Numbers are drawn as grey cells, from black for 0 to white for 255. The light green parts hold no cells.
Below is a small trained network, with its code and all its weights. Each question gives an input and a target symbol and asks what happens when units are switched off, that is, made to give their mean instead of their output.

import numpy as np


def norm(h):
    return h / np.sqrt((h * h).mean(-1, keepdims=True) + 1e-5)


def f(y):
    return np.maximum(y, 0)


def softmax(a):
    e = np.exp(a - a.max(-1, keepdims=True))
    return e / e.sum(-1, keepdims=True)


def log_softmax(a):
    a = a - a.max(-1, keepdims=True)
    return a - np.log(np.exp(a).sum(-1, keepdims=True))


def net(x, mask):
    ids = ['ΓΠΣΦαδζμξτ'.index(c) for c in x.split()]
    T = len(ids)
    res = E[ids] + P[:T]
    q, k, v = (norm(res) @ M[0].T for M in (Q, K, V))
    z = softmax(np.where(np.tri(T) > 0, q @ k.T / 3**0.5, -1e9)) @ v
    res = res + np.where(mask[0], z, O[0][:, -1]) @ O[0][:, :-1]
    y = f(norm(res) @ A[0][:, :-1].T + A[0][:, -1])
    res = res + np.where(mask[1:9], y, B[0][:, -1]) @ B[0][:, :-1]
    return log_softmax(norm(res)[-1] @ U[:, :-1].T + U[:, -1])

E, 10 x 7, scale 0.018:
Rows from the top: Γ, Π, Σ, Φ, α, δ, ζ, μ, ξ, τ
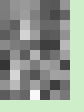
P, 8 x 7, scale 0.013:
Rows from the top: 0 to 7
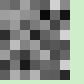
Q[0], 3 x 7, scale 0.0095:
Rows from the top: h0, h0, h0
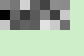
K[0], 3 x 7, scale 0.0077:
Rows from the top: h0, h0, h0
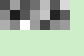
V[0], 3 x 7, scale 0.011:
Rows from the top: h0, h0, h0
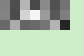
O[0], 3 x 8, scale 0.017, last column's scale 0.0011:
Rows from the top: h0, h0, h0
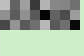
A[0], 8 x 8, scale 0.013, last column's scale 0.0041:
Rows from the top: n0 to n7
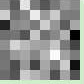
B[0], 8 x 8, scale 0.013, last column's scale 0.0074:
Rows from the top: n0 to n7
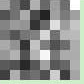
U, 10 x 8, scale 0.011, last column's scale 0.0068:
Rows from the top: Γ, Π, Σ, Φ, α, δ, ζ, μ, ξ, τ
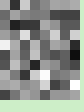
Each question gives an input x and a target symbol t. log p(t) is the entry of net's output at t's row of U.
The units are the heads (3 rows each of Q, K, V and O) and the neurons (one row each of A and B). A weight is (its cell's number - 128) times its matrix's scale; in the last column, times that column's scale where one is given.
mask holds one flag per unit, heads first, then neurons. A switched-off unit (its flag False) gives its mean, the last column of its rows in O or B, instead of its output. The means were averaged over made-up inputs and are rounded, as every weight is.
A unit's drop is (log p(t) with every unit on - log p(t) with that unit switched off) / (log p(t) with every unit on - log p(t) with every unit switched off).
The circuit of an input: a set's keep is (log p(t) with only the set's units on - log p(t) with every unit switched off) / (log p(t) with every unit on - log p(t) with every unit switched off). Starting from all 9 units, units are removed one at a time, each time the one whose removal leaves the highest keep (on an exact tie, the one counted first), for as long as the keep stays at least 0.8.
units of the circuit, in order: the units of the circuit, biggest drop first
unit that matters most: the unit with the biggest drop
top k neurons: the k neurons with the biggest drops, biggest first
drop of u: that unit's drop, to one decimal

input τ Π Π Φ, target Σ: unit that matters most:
n6
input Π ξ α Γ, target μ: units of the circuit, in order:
(h0, n5)
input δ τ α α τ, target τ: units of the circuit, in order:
(n1, n0)
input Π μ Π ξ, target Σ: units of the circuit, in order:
(h0, n6)
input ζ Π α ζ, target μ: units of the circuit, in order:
(h0, n4)
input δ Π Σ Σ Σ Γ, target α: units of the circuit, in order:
(h0, n0)
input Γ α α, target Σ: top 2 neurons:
(n6, n1)
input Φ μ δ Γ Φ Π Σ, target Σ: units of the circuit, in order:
(n6, h0)
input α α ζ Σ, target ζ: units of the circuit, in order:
(h0, n2)
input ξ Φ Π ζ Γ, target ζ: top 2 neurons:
(n2, n0)
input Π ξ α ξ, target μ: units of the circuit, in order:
(h0, n5)
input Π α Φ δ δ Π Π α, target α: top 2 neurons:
(n6, n0)
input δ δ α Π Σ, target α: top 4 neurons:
(n1, n4, n5, n0)
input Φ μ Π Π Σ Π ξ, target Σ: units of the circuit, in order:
(h0)
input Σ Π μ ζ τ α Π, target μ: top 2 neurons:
(n5, n2)
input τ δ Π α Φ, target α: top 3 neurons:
(n0, n4, n6)
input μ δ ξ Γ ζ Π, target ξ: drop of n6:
0.2
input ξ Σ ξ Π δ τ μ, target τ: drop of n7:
0.0
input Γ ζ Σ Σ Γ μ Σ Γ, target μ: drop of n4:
0.1
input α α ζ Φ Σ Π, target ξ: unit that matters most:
n2
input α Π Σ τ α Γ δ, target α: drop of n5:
-0.2
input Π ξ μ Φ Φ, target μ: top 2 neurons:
(n5, n4)
